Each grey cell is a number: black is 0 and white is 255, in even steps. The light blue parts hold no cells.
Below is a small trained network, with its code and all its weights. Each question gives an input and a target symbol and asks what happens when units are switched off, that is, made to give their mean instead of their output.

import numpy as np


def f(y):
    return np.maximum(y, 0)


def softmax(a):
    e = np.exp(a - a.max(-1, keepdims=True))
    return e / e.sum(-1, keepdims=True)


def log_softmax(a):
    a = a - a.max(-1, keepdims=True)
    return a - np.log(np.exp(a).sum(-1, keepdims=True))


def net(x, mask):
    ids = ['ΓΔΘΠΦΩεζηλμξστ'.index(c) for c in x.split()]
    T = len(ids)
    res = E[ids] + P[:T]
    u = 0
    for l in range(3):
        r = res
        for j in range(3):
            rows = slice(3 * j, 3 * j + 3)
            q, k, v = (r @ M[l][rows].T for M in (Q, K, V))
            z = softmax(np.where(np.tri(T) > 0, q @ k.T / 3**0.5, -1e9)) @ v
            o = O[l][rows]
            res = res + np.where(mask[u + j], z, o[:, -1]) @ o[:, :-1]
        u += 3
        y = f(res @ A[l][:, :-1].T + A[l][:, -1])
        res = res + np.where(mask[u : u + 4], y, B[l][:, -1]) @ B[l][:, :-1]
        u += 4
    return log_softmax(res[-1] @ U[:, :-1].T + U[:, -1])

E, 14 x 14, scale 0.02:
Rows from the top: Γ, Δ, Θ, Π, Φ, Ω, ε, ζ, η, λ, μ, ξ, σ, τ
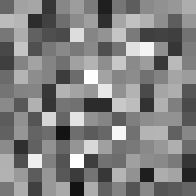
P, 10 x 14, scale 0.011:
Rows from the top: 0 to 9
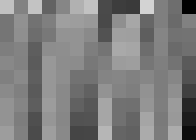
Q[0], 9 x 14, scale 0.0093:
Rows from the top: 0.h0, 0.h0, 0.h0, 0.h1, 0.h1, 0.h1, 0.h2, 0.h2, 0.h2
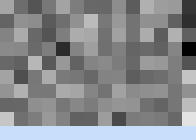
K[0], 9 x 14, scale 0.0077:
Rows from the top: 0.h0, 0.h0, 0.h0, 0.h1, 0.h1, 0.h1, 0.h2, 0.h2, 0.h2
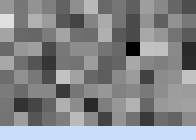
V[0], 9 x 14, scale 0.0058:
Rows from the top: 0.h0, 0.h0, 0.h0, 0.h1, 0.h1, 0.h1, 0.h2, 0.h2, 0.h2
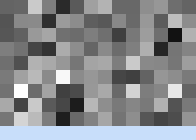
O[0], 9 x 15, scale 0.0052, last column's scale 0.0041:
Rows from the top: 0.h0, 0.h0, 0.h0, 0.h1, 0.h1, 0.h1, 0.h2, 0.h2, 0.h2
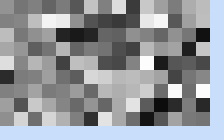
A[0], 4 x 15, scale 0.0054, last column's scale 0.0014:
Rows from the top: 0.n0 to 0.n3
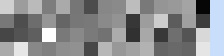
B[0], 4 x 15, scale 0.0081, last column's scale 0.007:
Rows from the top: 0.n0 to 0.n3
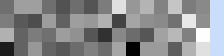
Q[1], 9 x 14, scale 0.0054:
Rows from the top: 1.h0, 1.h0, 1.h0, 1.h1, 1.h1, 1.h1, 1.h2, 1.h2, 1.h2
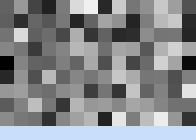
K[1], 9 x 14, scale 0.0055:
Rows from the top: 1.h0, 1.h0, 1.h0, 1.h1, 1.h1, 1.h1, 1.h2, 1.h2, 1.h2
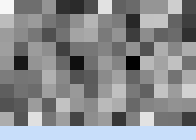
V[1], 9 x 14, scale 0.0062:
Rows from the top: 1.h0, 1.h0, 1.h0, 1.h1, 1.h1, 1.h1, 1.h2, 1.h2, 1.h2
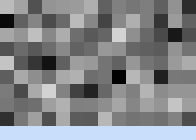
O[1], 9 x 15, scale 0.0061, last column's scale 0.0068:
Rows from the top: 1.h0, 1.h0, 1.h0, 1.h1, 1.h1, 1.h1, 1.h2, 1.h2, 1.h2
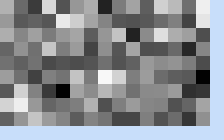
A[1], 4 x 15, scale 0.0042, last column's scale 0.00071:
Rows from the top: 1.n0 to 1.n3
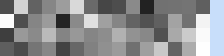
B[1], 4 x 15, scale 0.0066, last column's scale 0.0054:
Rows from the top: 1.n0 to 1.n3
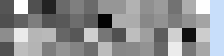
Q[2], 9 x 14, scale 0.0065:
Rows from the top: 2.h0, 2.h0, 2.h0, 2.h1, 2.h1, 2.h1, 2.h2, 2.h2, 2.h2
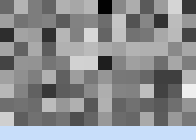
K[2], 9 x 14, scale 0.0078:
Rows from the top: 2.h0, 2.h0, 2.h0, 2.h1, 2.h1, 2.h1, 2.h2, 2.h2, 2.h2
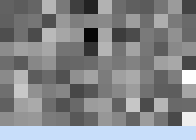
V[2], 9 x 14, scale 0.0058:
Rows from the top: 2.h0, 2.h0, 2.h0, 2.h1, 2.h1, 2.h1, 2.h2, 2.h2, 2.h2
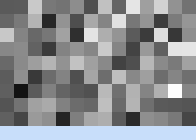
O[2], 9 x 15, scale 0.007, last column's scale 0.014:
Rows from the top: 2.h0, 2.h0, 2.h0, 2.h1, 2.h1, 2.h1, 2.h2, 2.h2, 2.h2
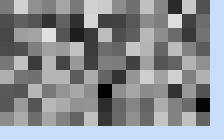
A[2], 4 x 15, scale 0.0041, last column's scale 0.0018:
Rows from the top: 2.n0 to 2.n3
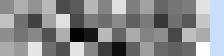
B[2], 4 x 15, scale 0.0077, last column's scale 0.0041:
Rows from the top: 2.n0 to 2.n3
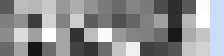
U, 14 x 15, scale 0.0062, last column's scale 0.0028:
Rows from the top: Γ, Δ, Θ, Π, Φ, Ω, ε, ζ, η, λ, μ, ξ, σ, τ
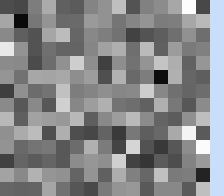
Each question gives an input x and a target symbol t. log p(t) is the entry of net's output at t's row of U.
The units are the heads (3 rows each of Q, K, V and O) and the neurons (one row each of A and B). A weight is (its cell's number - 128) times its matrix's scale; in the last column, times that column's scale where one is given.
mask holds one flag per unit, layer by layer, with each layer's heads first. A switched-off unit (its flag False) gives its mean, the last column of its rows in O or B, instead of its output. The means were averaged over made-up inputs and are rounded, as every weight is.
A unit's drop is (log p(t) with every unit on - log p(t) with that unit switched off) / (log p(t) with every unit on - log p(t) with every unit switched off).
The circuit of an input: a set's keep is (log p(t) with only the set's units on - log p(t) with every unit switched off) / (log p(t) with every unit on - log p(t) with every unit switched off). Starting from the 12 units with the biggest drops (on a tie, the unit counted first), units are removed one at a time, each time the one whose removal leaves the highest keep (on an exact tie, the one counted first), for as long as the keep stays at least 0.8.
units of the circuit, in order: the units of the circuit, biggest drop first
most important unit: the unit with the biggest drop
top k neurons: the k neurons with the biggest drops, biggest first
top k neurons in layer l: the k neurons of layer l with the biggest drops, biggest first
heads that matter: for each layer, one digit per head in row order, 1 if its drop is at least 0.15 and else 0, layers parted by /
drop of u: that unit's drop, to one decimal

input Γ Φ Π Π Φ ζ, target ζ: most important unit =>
2.h1
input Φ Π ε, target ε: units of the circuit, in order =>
[2.h0 0.n2]
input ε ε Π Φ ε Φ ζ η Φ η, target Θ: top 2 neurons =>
[0.n2 2.n1]
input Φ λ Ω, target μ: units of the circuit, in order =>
[1.h0 0.n3]
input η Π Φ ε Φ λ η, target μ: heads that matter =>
001 / 110 / 000
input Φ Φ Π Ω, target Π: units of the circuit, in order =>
[2.h2 1.h2 0.h0]
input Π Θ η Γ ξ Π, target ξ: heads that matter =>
000 / 000 / 010
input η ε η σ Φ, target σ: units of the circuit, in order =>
[2.h1 1.h1 1.h0]
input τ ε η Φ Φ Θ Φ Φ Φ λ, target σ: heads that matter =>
110 / 110 / 011
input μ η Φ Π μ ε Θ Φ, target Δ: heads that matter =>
101 / 011 / 010
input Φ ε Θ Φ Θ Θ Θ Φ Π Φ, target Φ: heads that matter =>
000 / 000 / 100
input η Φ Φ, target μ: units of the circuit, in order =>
[1.h0 0.h2 0.n1]
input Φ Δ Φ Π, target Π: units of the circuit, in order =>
[2.h2 1.h2 0.h0 1.h1]
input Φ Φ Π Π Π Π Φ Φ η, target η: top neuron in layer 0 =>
[0.n2]
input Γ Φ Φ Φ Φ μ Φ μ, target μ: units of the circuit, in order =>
[1.h0 0.n1]
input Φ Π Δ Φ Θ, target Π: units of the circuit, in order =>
[2.h2 0.h0 1.h2]
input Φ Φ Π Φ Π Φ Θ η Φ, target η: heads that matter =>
000 / 000 / 100
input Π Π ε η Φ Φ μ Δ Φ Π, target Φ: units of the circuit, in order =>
[2.h0 2.h2 1.n0]
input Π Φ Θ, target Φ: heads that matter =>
000 / 011 / 111
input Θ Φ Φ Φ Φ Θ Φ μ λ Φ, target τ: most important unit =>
1.h2
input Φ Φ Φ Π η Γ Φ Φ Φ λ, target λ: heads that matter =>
000 / 010 / 000
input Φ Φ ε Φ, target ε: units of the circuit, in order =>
[2.h0 0.h0]
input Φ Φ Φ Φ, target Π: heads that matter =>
100 / 001 / 001
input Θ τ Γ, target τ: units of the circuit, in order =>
[2.h0 0.h2]
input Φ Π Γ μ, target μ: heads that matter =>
000 / 100 / 000
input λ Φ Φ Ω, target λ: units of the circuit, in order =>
[1.h1 0.h1]
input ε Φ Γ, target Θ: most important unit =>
1.h2
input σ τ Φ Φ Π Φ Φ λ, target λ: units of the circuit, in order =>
[1.h1 0.h1]
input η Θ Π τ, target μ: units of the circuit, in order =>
[1.h0 0.h2]
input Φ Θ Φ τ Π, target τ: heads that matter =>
000 / 000 / 100
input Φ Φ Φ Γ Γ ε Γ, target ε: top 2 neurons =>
[0.n2 1.n0]
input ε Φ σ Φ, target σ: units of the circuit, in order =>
[2.h1 1.h0 1.h1]
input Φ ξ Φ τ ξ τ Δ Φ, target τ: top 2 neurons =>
[1.n2 1.n1]
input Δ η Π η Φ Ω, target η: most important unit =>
2.h0
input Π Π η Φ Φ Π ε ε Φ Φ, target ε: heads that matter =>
100 / 100 / 100
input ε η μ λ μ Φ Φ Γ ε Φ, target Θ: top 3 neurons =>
[2.n1 0.n2 1.n0]
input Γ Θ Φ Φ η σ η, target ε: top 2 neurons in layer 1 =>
[1.n0 1.n2]
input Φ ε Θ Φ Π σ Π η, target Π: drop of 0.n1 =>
0.0
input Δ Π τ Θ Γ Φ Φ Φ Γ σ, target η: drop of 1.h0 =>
0.1
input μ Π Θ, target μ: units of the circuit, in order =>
[1.h0]
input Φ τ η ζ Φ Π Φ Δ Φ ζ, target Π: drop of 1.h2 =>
0.4
